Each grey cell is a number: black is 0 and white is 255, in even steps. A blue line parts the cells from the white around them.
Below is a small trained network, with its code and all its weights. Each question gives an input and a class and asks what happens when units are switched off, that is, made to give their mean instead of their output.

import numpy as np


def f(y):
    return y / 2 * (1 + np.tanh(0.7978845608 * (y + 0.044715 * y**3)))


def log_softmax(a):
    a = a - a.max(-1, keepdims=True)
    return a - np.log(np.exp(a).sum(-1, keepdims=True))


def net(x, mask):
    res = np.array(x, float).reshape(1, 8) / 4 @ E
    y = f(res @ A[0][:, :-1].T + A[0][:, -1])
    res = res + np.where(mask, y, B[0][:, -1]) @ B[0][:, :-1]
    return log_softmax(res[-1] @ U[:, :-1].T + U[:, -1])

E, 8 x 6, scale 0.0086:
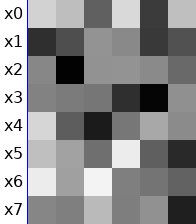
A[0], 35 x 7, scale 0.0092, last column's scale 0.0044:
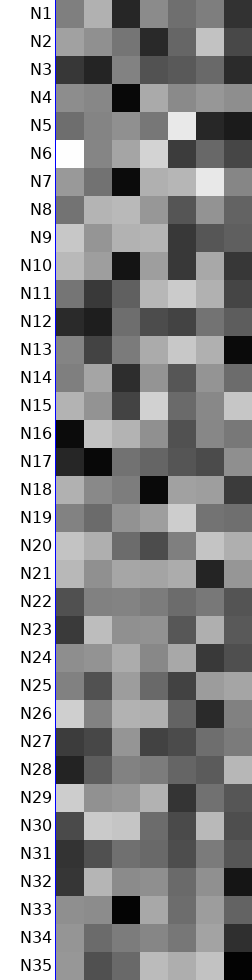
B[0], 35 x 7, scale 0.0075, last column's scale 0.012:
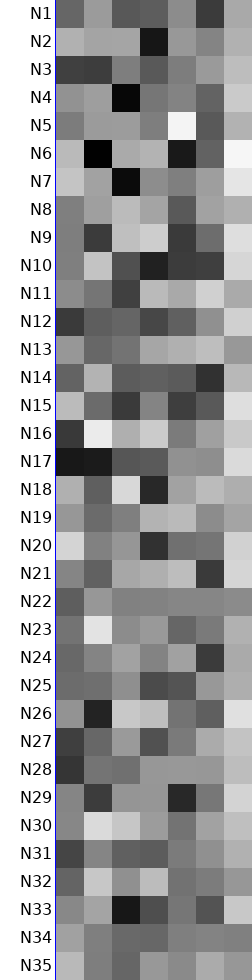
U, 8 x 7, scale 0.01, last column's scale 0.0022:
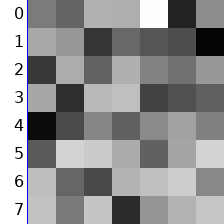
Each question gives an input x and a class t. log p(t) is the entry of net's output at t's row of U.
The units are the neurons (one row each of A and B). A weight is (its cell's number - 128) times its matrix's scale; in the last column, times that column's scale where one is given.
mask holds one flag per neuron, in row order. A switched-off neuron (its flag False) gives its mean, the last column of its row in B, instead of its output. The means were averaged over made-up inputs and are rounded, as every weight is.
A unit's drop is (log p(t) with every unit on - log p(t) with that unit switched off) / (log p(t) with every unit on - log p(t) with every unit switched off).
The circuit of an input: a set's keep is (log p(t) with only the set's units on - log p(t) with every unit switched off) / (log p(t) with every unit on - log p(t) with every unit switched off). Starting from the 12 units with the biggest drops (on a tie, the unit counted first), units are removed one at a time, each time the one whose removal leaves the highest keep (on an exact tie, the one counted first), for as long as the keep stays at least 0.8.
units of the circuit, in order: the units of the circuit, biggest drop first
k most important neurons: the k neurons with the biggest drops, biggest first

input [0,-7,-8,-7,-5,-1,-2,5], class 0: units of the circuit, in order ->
(N5)
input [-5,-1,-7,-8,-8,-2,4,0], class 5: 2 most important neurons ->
(N16, N30)
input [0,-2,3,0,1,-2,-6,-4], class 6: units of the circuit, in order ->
(N11, N7)
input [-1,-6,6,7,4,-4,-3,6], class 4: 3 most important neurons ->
(N17, N12, N3)
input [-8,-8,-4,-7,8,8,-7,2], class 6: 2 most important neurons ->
(N7, N11)
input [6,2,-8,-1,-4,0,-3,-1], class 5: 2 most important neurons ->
(N16, N30)
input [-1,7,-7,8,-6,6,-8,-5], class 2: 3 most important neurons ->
(N16, N23, N32)
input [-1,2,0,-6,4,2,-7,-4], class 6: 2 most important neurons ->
(N11, N13)
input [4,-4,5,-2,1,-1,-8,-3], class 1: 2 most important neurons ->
(N33, N10)
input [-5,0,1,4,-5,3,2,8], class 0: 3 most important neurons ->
(N21, N5, N24)
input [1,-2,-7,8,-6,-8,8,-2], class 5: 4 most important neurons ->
(N16, N30, N23, N8)
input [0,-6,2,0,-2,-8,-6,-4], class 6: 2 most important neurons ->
(N7, N11)
